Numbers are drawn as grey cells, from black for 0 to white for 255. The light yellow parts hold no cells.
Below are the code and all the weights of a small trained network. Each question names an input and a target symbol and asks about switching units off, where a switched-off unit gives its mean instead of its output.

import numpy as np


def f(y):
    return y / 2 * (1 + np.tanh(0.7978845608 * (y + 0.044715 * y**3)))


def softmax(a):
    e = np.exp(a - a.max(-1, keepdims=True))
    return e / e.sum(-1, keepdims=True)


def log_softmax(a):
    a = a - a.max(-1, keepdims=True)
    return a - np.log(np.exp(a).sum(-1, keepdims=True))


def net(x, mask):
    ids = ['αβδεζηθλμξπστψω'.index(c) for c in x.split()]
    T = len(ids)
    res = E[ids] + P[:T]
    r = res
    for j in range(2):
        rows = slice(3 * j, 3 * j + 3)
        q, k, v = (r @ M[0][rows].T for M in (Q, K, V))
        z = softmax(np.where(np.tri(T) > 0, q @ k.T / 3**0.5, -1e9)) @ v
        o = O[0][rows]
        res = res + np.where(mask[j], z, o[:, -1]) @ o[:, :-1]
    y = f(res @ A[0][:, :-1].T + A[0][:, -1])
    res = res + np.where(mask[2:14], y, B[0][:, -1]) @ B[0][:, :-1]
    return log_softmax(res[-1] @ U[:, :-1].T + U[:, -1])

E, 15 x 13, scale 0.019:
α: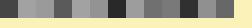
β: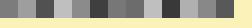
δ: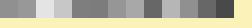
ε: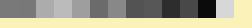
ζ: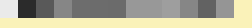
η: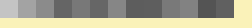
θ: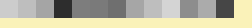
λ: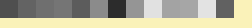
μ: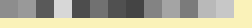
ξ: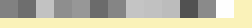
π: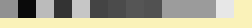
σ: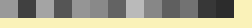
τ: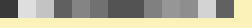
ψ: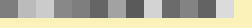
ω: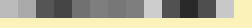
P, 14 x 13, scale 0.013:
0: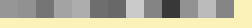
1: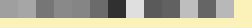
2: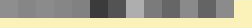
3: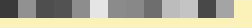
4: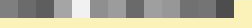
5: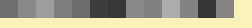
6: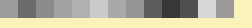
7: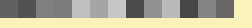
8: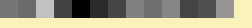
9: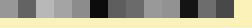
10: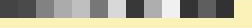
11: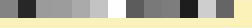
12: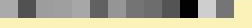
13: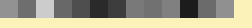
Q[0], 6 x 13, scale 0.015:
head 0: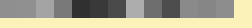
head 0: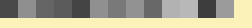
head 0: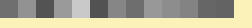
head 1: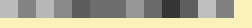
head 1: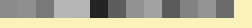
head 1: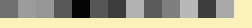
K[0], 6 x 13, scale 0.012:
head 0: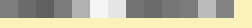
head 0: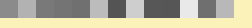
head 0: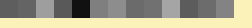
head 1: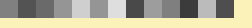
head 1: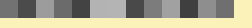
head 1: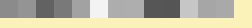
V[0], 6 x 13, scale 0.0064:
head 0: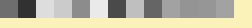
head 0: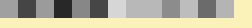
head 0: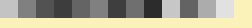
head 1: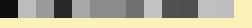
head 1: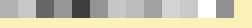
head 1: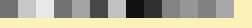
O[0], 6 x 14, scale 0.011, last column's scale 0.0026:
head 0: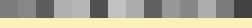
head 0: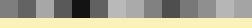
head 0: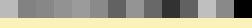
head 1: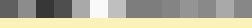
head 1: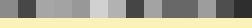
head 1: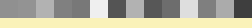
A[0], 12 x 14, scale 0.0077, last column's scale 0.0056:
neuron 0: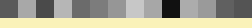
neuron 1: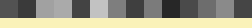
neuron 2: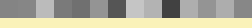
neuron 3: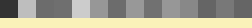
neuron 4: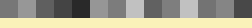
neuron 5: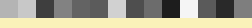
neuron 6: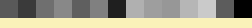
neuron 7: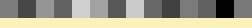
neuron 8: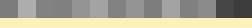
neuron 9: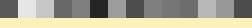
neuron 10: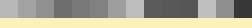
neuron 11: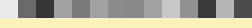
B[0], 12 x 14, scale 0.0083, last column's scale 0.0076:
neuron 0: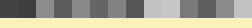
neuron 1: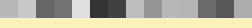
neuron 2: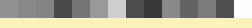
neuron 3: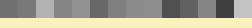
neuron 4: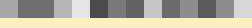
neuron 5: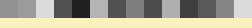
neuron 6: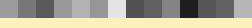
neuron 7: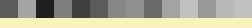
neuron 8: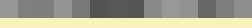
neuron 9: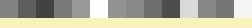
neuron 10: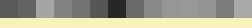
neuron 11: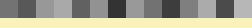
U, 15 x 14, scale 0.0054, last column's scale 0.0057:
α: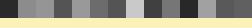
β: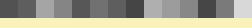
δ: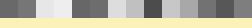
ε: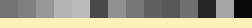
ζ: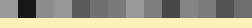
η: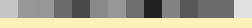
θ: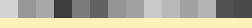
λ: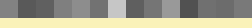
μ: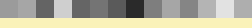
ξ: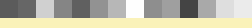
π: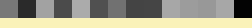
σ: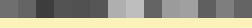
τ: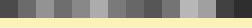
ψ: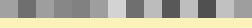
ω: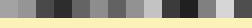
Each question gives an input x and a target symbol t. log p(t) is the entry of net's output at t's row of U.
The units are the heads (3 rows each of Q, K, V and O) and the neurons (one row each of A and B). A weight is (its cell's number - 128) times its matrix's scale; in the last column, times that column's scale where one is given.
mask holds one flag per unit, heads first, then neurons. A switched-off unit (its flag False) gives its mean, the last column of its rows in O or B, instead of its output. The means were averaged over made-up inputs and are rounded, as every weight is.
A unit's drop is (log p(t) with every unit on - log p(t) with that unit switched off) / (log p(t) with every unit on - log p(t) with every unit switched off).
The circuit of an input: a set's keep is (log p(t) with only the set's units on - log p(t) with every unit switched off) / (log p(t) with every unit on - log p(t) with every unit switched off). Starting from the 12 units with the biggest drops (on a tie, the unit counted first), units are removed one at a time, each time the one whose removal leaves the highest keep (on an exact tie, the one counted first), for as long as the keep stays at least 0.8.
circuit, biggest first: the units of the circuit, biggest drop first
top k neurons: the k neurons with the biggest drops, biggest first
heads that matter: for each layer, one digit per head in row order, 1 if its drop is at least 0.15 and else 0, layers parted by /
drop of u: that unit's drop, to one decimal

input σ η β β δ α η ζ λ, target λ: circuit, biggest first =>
[neuron 6]
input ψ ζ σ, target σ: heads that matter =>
00
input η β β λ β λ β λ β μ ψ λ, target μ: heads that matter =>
10
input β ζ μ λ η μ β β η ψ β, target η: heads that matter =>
11
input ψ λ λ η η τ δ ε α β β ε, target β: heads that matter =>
10
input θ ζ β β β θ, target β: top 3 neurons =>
[neuron 2; neuron 1; neuron 8]
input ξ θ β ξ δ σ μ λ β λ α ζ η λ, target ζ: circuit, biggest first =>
[head 1; neuron 9; head 0]
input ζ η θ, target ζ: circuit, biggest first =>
[head 1; neuron 9; head 0]
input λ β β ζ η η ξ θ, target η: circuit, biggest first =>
[head 1; head 0; neuron 2]
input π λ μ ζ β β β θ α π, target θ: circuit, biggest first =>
[neuron 1; head 1; head 0]
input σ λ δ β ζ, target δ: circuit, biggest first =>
[head 0; head 1]
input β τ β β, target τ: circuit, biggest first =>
[head 1; head 0]
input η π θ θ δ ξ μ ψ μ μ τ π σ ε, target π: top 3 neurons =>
[neuron 10; neuron 2; neuron 0]
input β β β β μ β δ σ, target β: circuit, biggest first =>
[head 0]
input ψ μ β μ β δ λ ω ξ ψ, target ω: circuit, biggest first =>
[head 1; head 0]
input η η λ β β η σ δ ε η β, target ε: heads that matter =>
01
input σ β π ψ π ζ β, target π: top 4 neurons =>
[neuron 0; neuron 10; neuron 2; neuron 4]
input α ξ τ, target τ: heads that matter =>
00
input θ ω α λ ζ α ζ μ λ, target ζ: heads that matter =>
11
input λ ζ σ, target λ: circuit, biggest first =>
[head 1]
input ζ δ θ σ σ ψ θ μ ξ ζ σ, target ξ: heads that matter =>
10
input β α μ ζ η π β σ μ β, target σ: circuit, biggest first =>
[head 1; head 0]
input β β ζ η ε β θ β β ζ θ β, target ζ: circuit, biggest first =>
[head 1; neuron 9]
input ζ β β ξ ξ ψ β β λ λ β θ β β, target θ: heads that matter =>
01
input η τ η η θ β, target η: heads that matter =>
11
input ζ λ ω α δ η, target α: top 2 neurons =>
[neuron 3; neuron 11]
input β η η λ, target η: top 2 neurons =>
[neuron 2; neuron 6]
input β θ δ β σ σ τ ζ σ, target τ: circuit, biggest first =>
[head 1]
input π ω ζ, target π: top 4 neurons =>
[neuron 10; neuron 0; neuron 2; neuron 4]
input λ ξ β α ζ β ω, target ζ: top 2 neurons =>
[neuron 9; neuron 10]
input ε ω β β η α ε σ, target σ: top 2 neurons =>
[neuron 7; neuron 5]
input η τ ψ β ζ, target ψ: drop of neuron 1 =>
0.0
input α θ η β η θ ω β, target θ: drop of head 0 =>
0.4
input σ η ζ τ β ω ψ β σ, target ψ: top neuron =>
[neuron 4]
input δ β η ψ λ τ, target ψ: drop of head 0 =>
0.3
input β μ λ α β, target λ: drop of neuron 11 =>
0.1
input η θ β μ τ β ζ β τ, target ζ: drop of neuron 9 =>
0.4
